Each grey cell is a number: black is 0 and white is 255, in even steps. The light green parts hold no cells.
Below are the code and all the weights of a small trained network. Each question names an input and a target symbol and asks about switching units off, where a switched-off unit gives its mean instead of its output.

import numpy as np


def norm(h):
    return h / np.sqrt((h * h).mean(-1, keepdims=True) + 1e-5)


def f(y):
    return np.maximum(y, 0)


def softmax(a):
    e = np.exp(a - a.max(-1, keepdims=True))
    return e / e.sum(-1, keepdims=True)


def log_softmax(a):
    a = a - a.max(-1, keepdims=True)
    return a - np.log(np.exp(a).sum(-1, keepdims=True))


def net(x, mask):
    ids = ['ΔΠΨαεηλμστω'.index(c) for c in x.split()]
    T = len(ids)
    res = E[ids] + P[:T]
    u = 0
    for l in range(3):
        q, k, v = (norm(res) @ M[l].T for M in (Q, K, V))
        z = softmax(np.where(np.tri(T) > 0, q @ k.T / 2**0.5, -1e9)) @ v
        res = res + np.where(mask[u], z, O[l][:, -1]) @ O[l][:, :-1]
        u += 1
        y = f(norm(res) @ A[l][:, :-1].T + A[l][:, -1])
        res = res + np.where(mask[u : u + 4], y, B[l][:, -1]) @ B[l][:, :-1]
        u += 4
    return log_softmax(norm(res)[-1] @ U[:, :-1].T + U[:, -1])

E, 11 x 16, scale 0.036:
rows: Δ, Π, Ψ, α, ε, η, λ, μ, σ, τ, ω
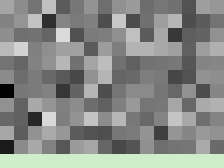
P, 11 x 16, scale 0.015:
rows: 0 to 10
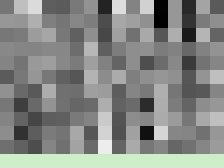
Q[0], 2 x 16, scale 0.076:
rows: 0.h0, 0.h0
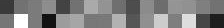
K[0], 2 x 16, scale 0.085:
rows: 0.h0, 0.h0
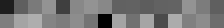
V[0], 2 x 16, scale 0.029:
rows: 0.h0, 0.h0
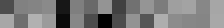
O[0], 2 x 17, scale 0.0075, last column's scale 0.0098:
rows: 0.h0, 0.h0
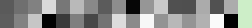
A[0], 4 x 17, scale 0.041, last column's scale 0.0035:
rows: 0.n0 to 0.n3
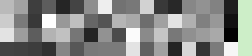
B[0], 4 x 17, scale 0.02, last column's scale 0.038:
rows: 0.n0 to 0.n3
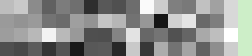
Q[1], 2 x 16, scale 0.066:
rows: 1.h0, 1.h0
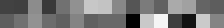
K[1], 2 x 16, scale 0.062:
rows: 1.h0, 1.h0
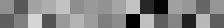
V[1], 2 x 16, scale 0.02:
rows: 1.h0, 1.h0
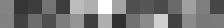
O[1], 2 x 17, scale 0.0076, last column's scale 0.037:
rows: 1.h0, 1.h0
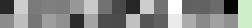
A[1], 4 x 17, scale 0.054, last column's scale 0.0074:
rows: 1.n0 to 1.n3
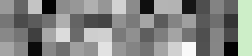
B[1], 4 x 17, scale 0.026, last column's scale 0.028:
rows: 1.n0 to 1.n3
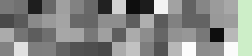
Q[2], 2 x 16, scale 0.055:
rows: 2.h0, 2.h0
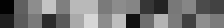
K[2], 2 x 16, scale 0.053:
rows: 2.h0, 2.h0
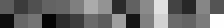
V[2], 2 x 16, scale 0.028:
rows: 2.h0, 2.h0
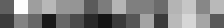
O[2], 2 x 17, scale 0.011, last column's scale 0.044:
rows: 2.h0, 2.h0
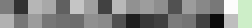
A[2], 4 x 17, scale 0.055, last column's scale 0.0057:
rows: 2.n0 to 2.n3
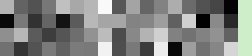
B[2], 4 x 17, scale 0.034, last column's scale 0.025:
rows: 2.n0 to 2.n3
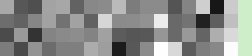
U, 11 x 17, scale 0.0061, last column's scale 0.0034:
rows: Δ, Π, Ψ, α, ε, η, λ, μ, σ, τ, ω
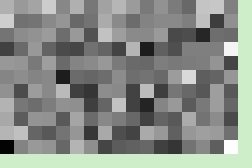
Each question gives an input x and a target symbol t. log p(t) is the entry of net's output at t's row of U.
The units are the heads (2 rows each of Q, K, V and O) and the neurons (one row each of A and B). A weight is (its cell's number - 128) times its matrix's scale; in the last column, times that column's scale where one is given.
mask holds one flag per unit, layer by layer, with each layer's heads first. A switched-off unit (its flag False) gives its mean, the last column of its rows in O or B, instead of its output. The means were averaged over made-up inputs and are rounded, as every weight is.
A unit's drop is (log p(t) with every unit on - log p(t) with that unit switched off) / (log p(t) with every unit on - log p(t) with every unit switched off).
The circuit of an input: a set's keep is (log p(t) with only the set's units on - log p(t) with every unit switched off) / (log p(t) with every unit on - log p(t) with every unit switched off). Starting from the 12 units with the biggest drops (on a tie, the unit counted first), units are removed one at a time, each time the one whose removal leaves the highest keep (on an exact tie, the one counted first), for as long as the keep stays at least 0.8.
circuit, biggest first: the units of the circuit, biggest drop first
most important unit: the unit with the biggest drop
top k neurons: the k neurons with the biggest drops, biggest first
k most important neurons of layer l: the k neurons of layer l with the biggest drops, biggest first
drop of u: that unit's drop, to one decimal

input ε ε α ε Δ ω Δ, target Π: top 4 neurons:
1.n2; 2.n0; 0.n2; 0.n0
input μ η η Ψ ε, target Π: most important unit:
2.n0
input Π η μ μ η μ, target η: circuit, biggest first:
0.n1; 1.n3
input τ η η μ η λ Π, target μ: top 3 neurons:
1.n0; 0.n2; 0.n0
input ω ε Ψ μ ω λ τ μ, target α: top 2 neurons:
0.n3; 0.n2
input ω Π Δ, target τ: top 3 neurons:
1.n3; 0.n2; 0.n3
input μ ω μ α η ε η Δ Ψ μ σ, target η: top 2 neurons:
1.n3; 0.n2
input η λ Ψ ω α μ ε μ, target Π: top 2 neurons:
1.n2; 2.n0
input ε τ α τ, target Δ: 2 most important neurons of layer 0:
0.n2; 0.n3
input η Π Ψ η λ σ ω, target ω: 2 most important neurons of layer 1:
1.n3; 1.n0
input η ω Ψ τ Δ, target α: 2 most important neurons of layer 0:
0.n3; 0.n2
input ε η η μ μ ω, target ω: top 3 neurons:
0.n2; 0.n1; 0.n3
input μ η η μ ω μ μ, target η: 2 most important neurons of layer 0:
0.n1; 0.n0
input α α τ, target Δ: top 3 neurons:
0.n3; 1.n3; 0.n2
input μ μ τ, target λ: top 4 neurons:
0.n2; 1.n1; 1.n3; 0.n1
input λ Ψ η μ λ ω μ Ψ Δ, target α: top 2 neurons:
0.n3; 0.n1
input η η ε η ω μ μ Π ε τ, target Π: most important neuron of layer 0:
0.n2
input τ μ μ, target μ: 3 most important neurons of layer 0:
0.n0; 0.n2; 0.n3
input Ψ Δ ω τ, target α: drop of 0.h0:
1.2
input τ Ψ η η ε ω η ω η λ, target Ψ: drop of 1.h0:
0.3
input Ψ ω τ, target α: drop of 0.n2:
0.0
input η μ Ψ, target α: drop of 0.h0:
0.2
